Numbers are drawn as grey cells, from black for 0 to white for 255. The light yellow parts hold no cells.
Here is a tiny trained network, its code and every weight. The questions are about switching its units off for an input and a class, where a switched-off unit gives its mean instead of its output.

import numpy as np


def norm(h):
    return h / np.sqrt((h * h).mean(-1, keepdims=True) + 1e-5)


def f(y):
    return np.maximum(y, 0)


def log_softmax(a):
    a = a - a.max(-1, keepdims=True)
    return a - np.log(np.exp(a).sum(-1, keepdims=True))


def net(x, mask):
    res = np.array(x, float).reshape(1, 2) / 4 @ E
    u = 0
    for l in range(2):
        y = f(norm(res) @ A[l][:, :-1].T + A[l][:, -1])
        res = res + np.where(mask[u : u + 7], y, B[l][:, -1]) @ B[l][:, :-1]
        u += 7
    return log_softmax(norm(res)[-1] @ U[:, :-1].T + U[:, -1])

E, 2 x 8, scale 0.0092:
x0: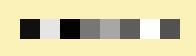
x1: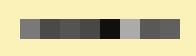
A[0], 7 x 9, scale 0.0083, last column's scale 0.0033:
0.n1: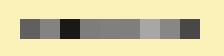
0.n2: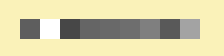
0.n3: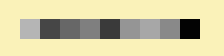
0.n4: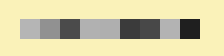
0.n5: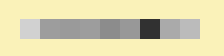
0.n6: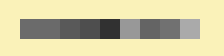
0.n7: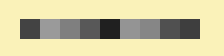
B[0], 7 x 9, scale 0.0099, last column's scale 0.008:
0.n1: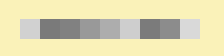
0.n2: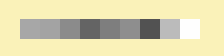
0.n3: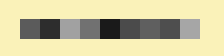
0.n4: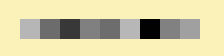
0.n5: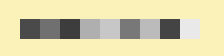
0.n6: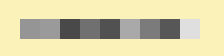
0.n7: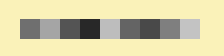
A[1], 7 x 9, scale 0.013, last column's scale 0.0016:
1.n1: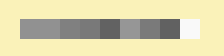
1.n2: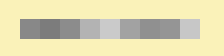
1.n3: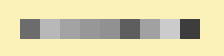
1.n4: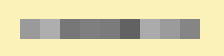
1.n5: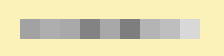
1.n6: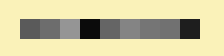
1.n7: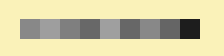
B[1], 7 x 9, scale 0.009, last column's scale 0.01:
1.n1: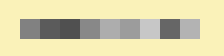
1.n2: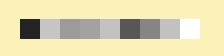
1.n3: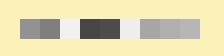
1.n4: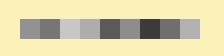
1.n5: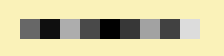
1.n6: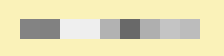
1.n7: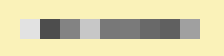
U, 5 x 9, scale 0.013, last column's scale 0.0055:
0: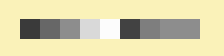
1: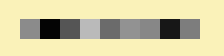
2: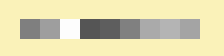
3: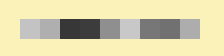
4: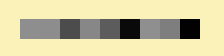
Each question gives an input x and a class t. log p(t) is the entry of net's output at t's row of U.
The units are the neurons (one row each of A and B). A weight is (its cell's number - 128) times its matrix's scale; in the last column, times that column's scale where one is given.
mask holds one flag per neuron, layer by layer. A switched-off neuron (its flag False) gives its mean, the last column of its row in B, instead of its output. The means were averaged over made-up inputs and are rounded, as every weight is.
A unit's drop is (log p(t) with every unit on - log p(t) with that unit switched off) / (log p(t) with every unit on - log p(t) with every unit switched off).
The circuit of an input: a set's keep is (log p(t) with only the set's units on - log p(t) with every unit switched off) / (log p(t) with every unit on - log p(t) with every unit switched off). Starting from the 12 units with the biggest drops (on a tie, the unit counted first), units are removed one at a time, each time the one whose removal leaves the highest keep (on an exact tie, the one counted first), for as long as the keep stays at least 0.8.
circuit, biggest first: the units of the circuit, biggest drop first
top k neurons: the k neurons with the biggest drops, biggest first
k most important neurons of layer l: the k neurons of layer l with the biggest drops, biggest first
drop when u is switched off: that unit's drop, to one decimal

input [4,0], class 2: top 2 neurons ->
(0.n6 1.n5)
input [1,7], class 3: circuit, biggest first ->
(1.n5)
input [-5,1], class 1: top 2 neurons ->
(1.n2 0.n1)
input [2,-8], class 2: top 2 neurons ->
(1.n3 0.n5)
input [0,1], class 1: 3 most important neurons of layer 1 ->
(1.n2 1.n6 1.n3)
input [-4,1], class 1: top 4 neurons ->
(1.n2 0.n1 0.n3 1.n6)
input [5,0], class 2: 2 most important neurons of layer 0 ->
(0.n6 0.n4)
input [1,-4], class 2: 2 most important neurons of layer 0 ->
(0.n5 0.n6)
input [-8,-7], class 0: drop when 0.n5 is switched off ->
0.1
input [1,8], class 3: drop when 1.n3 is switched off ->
-0.1
